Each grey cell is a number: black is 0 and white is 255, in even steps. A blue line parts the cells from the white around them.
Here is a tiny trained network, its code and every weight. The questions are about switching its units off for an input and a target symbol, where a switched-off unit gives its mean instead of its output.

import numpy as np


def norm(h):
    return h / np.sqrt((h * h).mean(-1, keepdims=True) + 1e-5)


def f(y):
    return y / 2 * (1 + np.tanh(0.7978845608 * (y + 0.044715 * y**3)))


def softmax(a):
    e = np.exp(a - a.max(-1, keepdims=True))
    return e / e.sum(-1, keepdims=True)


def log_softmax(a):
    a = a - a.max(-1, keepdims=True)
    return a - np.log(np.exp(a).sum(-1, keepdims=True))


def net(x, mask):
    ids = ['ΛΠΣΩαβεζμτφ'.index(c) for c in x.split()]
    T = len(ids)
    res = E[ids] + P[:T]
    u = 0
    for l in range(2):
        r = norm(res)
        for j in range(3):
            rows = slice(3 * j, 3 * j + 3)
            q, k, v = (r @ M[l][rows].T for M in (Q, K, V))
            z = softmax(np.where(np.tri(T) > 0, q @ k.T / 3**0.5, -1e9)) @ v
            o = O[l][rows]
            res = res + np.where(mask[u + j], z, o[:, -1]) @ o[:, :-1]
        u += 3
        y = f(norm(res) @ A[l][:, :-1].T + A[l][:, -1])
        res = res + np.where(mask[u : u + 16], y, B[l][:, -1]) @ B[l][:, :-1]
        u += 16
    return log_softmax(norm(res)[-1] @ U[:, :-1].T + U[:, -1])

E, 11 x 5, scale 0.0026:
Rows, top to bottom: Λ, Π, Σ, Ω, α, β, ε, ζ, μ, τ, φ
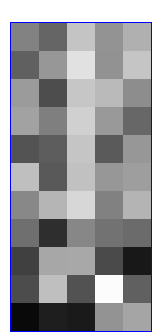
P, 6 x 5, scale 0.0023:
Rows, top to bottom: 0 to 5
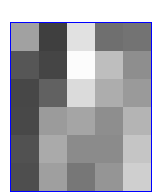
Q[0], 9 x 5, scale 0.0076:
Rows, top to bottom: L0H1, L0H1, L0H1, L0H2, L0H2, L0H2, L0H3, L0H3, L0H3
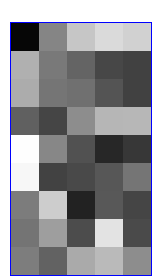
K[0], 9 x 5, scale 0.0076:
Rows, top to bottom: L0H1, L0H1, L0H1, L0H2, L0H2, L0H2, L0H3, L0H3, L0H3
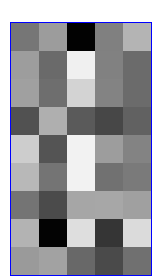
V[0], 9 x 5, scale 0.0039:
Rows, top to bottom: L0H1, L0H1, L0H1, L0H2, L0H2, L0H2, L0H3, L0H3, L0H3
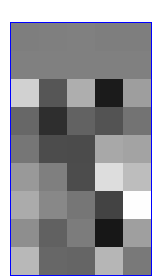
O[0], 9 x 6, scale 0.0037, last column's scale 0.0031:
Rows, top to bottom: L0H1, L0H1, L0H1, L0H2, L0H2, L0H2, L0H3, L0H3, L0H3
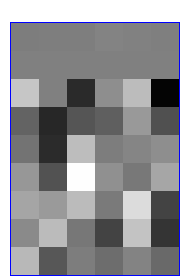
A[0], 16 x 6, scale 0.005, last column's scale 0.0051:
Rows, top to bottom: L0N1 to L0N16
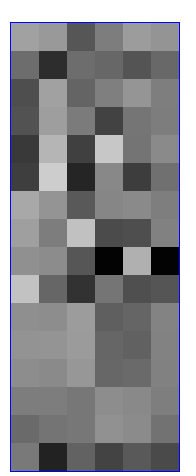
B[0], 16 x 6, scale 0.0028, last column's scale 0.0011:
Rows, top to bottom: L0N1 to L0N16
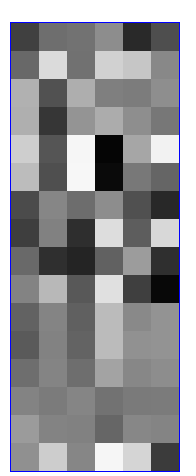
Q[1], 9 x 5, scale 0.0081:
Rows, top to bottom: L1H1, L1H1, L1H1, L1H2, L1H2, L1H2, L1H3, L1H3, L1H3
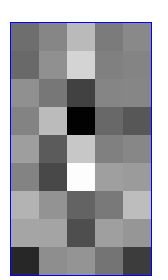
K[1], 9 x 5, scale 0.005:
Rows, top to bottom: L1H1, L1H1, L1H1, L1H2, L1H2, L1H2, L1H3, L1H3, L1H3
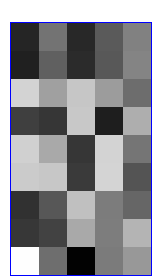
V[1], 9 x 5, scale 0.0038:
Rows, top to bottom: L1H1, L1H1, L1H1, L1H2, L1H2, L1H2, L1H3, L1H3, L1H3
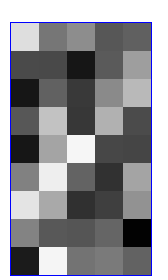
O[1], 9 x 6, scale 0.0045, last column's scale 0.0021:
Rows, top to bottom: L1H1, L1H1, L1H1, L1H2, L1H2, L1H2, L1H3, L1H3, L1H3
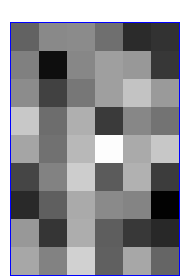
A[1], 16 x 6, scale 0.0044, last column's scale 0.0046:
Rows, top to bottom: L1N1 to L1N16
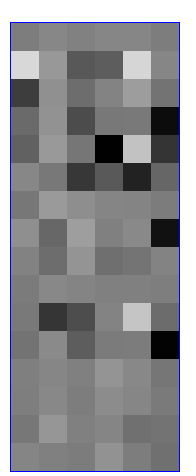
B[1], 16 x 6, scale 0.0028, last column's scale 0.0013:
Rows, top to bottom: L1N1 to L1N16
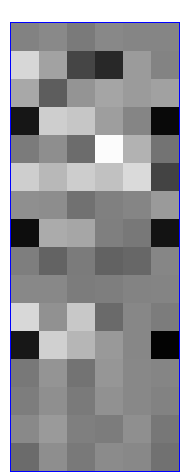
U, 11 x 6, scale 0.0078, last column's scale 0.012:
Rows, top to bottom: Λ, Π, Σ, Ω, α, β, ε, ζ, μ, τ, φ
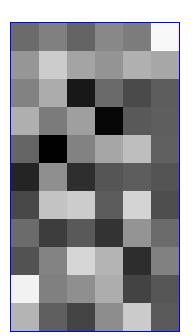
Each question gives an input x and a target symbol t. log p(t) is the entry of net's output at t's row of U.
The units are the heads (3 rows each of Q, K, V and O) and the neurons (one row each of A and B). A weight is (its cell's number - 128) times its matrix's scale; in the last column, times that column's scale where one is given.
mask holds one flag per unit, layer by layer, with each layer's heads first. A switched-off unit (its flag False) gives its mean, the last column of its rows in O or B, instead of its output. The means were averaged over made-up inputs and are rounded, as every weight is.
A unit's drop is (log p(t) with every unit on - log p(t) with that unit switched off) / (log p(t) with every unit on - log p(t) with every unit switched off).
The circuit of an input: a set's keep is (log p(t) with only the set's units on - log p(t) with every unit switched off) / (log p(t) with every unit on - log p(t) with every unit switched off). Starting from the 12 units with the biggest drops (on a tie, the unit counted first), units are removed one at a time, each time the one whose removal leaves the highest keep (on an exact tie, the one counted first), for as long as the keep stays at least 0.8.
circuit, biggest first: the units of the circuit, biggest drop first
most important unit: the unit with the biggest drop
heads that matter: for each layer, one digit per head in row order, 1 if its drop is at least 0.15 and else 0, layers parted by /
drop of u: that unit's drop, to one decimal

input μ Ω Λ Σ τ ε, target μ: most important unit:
L0H2
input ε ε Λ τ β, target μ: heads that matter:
110 / 000
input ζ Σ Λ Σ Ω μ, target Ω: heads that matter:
010 / 000
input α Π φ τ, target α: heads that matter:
111 / 100
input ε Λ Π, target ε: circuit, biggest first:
[L0H2 L0H1 L1H2]
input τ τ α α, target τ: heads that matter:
000 / 011
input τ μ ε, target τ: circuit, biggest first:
[L1H3 L1H2]
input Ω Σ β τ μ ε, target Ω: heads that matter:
110 / 010
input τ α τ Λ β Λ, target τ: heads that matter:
001 / 001
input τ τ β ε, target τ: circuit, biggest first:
[L1H3 L0H3]
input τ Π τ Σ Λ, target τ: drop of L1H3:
0.5
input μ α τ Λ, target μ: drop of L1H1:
0.2
